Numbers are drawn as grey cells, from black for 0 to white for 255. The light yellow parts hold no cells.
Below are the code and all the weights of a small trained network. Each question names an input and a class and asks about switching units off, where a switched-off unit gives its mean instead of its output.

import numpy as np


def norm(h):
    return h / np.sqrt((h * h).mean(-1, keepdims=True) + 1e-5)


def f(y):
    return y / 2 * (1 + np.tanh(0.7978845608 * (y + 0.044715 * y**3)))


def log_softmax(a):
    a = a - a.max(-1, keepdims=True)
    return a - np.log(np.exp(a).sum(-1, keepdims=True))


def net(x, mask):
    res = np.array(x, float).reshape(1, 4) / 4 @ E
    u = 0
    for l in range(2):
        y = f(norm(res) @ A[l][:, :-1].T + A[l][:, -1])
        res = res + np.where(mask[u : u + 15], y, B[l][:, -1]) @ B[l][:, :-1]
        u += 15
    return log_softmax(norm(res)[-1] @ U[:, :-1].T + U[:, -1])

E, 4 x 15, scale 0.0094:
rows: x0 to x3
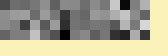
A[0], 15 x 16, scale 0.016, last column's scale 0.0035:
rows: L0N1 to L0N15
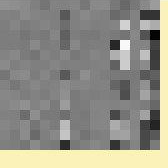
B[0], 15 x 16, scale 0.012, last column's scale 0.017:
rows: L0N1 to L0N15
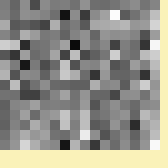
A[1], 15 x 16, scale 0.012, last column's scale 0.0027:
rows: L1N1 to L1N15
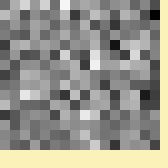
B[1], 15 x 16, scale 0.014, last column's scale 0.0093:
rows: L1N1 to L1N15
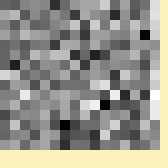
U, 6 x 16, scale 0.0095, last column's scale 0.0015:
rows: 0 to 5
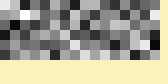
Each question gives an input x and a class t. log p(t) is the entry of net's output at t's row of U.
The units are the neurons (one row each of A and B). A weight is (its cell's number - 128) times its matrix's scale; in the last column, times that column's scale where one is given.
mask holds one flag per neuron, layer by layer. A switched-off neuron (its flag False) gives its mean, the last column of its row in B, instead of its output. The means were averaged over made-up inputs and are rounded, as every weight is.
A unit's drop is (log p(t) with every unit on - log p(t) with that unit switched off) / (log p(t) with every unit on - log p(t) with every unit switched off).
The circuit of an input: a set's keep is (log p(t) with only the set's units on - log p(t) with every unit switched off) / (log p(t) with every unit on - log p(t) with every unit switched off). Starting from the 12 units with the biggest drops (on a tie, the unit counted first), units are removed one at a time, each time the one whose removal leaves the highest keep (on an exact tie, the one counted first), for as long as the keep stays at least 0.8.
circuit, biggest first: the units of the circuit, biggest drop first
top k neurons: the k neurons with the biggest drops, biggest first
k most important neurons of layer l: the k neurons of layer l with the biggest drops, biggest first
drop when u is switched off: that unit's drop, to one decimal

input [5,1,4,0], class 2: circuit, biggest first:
[L0N5, L0N15]
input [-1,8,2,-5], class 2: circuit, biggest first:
[L0N6]
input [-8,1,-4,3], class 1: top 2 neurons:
[L0N15, L0N2]
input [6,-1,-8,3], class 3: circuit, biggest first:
[L0N15, L1N6]
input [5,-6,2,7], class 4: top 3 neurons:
[L0N9, L0N12, L0N10]
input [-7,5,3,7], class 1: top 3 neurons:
[L0N15, L0N2, L1N10]
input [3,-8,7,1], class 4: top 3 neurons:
[L0N5, L0N7, L0N12]
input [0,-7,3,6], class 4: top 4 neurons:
[L0N12, L0N9, L1N5, L0N10]
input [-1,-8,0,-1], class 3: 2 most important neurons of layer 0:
[L0N15, L0N5]
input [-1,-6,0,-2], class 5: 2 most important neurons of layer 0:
[L0N5, L0N7]
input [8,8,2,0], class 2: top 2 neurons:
[L0N5, L0N15]
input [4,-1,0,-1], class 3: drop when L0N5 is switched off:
0.4
